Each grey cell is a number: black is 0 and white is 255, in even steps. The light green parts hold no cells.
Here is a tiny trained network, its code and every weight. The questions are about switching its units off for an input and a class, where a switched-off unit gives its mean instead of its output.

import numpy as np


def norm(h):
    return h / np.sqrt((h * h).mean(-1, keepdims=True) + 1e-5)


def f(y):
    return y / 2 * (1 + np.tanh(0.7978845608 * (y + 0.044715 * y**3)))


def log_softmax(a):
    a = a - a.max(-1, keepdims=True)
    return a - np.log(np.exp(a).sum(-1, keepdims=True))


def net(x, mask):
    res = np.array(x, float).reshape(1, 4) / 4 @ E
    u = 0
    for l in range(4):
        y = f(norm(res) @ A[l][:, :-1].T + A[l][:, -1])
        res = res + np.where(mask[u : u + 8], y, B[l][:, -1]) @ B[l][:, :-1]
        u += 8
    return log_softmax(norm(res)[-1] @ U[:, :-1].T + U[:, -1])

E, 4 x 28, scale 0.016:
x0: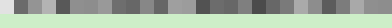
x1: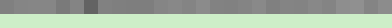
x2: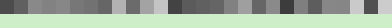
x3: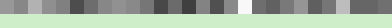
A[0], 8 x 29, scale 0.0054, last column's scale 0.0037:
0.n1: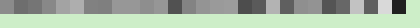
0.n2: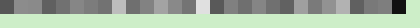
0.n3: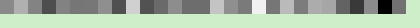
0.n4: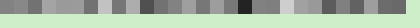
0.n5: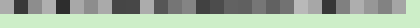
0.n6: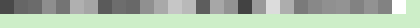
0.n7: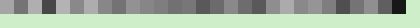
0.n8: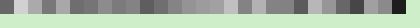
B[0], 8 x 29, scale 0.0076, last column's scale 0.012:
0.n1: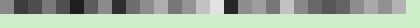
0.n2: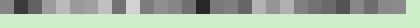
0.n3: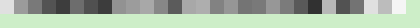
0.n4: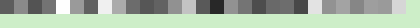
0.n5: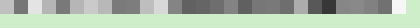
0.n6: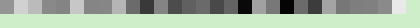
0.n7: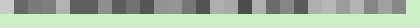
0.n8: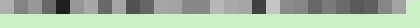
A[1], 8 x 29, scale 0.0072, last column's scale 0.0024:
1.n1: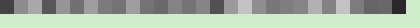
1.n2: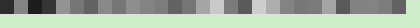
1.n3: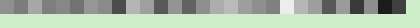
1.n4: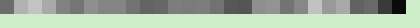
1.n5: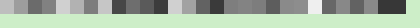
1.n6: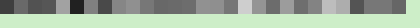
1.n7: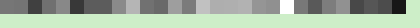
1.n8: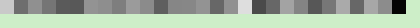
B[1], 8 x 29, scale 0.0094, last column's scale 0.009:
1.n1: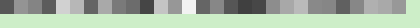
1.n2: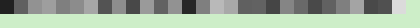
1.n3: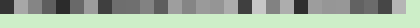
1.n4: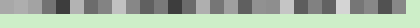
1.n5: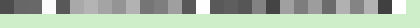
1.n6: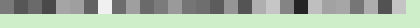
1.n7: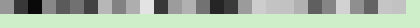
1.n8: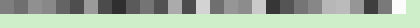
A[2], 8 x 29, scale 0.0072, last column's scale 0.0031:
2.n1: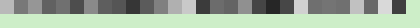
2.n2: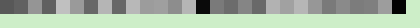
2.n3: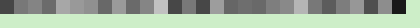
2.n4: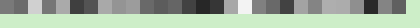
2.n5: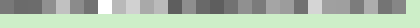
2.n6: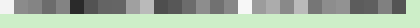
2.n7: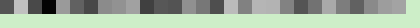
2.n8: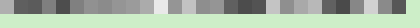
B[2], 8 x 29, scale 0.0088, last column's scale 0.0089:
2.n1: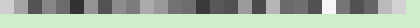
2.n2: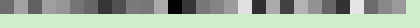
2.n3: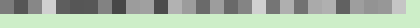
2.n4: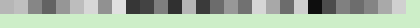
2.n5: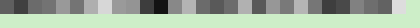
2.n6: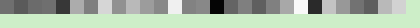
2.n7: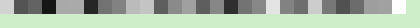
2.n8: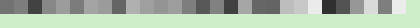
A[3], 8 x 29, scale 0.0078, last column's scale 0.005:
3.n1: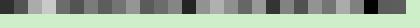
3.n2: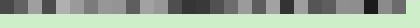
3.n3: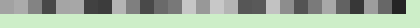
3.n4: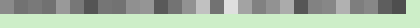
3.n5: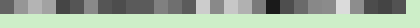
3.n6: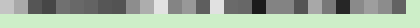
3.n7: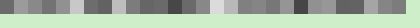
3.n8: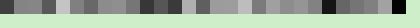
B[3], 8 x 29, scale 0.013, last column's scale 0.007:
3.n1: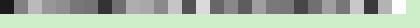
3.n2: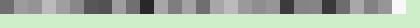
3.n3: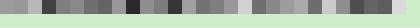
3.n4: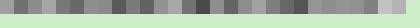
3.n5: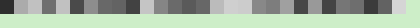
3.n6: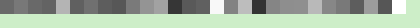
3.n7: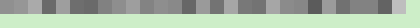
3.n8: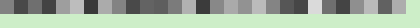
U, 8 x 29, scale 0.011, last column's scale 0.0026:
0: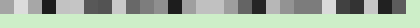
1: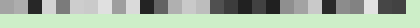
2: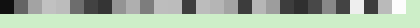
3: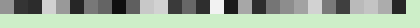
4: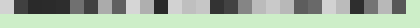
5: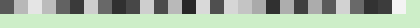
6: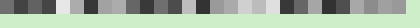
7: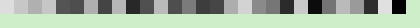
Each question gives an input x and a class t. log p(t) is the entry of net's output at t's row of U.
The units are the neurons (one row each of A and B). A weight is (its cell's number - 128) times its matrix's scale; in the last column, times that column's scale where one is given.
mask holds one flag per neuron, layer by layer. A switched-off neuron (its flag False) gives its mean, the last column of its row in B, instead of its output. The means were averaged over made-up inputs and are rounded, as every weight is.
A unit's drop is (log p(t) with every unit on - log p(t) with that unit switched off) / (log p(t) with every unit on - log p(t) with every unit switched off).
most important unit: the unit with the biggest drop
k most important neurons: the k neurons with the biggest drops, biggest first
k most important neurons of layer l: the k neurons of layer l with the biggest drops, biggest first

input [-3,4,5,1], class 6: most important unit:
1.n6
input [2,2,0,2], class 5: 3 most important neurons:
[0.n6; 0.n3; 1.n3]
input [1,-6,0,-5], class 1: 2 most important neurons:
[0.n3; 0.n4]
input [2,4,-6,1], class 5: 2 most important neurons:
[1.n8; 0.n6]
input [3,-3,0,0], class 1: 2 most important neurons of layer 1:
[1.n8; 1.n2]
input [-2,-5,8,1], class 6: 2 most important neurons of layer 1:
[1.n6; 1.n5]
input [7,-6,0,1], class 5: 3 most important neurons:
[0.n6; 0.n3; 2.n7]
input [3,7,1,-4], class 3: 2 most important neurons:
[0.n1; 1.n5]
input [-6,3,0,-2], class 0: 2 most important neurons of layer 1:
[1.n5; 1.n8]
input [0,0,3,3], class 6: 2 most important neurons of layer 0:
[0.n5; 0.n3]
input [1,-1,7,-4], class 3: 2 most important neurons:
[1.n8; 1.n5]
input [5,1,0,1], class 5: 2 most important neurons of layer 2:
[2.n7; 2.n4]
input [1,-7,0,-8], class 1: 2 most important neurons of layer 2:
[2.n7; 2.n1]
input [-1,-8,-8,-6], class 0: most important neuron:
[0.n3]
